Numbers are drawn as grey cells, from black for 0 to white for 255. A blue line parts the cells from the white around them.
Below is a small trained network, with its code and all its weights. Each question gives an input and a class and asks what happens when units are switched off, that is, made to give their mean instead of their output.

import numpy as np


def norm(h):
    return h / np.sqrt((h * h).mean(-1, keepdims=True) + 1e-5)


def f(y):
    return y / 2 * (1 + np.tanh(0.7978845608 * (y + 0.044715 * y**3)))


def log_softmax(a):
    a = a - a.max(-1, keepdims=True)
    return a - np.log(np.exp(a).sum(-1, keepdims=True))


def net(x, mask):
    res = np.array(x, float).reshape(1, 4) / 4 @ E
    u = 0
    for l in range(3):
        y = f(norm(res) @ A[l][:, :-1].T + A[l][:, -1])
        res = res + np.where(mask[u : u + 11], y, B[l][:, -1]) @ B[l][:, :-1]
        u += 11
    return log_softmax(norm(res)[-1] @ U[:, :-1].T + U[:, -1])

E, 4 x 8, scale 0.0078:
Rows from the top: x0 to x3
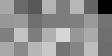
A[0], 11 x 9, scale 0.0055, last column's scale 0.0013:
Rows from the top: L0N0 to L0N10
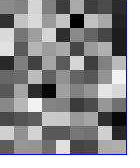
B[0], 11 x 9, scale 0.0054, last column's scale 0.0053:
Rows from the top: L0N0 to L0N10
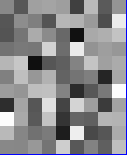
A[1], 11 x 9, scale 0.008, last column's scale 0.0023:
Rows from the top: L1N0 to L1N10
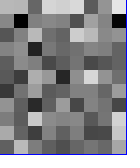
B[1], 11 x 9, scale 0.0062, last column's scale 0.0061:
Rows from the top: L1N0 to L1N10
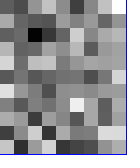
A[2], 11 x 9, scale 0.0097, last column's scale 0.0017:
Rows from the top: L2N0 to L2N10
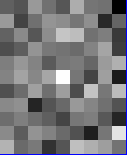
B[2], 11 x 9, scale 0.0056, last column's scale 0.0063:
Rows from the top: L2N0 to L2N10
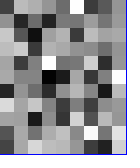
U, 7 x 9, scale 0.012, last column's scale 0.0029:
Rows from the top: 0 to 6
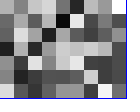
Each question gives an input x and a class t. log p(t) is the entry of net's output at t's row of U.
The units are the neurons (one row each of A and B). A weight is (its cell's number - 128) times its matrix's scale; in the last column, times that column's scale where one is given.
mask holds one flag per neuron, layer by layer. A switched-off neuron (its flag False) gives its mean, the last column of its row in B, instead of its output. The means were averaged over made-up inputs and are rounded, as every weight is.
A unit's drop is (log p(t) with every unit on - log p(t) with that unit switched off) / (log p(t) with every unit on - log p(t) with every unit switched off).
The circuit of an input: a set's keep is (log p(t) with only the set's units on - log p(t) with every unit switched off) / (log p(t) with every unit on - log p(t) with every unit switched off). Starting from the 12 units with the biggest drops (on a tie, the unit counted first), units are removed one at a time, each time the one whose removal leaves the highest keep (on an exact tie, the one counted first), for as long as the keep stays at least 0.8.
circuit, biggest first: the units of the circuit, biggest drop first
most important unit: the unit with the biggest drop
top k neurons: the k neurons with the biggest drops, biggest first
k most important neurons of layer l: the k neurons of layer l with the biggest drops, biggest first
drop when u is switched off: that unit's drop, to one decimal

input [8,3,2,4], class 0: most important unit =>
L0N8
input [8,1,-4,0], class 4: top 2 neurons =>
(L0N6 L1N9)
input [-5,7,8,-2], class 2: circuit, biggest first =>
(L2N5 L2N9)
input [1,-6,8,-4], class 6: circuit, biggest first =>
(L2N5 L2N2)
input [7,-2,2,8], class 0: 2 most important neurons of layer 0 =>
(L0N8 L0N1)
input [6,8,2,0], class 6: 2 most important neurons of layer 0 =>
(L0N6 L0N8)
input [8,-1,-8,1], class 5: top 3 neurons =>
(L0N2 L0N0 L2N1)
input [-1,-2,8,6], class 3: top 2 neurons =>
(L0N6 L0N1)
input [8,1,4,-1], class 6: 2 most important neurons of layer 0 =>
(L0N8 L0N6)
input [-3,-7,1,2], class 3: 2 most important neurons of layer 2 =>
(L2N2 L2N5)
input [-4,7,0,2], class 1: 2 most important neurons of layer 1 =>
(L1N2 L1N9)
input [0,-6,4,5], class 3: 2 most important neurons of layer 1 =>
(L1N10 L1N2)
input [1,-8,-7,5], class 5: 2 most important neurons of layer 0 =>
(L0N0 L0N2)
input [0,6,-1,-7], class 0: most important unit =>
L0N6
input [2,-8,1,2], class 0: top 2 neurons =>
(L0N8 L0N1)
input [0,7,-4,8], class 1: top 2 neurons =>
(L0N6 L0N3)
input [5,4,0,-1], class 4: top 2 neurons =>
(L0N6 L1N7)
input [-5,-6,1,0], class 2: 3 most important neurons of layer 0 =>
(L0N10 L0N6 L0N5)
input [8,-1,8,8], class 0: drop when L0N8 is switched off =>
0.1
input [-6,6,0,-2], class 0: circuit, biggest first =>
(L0N6)
